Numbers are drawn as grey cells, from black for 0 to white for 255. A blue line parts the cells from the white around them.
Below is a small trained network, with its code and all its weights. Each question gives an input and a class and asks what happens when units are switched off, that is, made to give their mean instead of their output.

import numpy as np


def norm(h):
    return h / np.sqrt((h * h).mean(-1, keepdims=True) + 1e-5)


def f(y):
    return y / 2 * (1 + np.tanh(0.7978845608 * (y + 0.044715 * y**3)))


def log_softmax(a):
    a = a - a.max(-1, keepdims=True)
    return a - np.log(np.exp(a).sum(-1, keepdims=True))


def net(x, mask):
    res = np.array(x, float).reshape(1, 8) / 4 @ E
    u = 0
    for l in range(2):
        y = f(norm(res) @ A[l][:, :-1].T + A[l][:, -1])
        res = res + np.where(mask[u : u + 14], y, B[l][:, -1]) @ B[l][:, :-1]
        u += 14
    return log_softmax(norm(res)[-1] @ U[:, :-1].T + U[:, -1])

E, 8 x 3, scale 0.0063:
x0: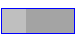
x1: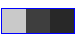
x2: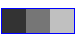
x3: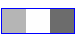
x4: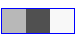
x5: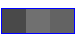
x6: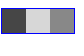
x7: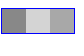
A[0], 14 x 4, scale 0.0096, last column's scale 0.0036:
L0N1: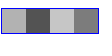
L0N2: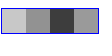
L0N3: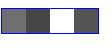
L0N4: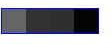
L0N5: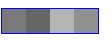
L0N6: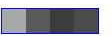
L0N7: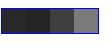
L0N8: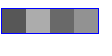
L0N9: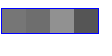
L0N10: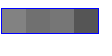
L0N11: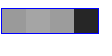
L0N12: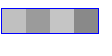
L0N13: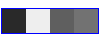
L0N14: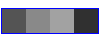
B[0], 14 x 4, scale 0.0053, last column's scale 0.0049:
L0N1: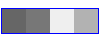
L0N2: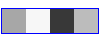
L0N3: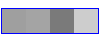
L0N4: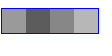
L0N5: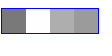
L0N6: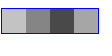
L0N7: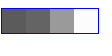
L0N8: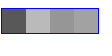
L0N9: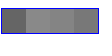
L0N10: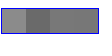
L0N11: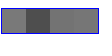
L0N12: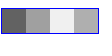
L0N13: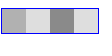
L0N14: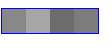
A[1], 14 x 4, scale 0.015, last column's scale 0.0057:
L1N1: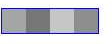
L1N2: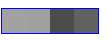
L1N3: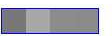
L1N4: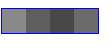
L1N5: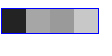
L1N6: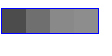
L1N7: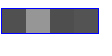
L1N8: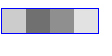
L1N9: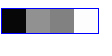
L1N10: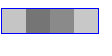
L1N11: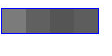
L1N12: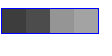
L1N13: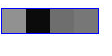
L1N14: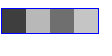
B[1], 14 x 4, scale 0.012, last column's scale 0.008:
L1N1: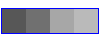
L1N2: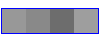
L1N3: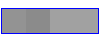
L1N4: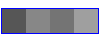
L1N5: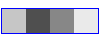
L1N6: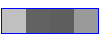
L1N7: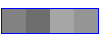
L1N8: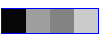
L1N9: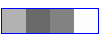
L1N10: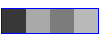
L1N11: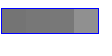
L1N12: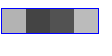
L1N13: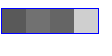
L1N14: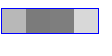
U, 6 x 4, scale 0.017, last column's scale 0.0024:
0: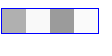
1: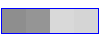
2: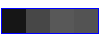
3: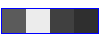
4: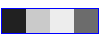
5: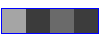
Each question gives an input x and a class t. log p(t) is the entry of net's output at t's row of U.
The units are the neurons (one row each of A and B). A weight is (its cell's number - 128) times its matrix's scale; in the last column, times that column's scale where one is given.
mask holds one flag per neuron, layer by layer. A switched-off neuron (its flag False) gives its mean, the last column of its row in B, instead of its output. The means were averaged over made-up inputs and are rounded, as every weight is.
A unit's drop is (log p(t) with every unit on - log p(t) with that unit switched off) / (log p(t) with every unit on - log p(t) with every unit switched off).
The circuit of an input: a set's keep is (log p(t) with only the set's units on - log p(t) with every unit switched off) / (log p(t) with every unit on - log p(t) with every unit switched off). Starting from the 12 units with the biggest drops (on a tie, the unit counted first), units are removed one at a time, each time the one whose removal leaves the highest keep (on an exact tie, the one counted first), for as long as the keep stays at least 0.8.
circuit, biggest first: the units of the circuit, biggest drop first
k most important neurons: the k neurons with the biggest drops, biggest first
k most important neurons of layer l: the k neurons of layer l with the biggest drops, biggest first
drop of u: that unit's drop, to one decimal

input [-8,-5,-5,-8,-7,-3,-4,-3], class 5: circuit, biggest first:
L1N8
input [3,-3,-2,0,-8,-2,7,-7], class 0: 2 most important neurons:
L0N13; L1N12
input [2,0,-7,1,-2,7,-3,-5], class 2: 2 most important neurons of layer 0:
L0N13; L0N5
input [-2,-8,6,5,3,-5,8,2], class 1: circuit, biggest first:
L1N5; L1N8
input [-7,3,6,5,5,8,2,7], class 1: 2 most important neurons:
L1N5; L0N2
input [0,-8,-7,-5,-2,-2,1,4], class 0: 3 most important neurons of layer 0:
L0N13; L0N7; L0N1
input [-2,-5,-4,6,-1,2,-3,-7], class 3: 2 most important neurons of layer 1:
L1N5; L1N9
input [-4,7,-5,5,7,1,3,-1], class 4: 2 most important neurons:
L1N8; L1N10
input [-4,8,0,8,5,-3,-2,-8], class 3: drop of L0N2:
0.2
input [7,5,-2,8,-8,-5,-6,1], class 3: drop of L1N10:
0.1
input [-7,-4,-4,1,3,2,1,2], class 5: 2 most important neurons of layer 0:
L0N2; L0N6
